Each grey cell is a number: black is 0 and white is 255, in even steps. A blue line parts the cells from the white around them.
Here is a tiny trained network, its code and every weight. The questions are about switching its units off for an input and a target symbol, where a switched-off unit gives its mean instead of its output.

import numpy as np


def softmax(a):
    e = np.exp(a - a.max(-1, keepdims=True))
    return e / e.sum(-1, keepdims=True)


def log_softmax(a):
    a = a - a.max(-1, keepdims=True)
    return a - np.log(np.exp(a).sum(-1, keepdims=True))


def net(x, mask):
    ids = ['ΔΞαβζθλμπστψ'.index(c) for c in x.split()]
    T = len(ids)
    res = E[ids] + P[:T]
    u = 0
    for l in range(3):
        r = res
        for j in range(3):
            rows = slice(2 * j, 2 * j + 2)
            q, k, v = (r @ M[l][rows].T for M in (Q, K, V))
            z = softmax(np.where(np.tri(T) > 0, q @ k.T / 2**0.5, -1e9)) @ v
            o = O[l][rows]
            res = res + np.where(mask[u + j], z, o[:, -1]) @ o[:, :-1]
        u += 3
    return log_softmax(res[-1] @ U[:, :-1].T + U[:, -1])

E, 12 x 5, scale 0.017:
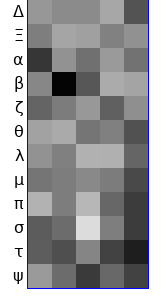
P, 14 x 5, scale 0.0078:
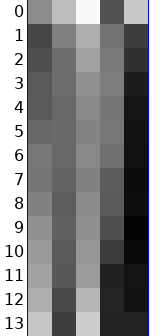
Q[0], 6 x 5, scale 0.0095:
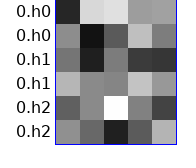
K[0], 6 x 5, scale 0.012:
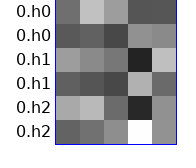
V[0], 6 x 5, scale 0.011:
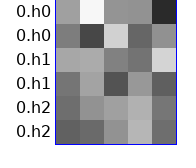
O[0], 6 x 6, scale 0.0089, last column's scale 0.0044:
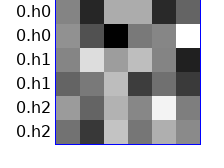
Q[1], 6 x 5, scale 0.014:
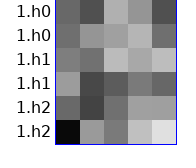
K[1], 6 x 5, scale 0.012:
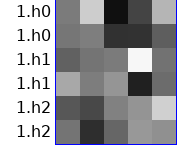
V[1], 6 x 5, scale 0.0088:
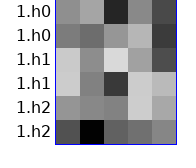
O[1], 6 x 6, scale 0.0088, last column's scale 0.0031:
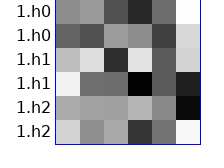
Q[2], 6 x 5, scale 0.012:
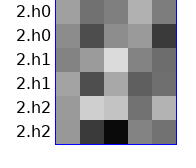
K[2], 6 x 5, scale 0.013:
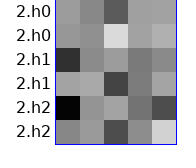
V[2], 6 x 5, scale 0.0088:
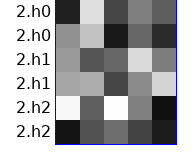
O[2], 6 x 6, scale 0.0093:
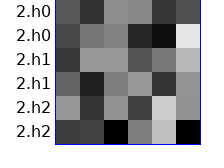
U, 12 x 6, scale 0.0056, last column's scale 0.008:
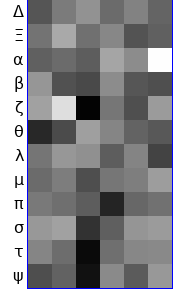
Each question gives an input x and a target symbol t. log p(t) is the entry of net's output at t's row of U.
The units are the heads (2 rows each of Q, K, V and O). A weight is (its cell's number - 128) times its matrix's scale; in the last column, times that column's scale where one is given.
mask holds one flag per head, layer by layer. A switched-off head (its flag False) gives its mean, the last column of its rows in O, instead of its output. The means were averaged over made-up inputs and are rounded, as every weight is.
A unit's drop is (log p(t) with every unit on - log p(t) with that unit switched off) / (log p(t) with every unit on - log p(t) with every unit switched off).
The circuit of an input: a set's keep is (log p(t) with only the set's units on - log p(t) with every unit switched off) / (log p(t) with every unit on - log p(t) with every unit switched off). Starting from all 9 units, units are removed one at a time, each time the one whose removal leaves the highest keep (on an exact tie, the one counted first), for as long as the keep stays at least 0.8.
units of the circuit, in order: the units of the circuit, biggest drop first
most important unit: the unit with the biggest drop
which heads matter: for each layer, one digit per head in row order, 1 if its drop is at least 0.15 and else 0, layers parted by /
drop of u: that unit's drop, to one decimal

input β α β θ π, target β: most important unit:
1.h1
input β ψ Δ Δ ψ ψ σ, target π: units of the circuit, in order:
1.h1, 0.h0
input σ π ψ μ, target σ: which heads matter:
101 / 001 / 111
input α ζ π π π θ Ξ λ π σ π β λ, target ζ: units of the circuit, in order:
0.h0, 2.h2
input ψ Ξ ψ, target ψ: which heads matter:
001 / 001 / 101
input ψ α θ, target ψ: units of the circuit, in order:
2.h2, 0.h2, 2.h0
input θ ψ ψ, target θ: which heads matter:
110 / 011 / 100
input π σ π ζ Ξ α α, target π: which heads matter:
110 / 010 / 101
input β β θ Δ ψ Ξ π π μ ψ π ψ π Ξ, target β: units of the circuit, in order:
2.h1, 0.h0, 1.h1
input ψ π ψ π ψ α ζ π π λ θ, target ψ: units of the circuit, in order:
2.h2, 0.h2, 2.h0, 1.h2
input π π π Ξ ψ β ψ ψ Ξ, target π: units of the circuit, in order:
1.h1, 1.h0, 0.h0
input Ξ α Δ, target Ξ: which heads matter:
010 / 011 / 001
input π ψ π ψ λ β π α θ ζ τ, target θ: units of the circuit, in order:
1.h1, 0.h0, 1.h0
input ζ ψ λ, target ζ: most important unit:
0.h1
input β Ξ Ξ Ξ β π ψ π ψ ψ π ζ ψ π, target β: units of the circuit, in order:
2.h1, 0.h0, 1.h1, 1.h0
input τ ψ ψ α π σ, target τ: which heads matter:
110 / 001 / 011
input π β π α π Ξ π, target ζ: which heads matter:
100 / 000 / 001
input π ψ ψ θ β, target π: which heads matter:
011 / 111 / 100
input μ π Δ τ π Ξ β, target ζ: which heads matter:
100 / 010 / 011
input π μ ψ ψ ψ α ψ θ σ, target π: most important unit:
2.h2
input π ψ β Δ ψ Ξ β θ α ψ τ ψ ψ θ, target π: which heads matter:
111 / 111 / 000
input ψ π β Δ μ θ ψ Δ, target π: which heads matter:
100 / 111 / 000
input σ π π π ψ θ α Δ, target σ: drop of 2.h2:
0.3
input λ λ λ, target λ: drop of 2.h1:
0.1
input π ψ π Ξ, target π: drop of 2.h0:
0.3
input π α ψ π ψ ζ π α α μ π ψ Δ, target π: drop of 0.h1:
0.3
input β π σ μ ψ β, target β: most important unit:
2.h1
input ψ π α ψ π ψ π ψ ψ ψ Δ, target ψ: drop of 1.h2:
0.2
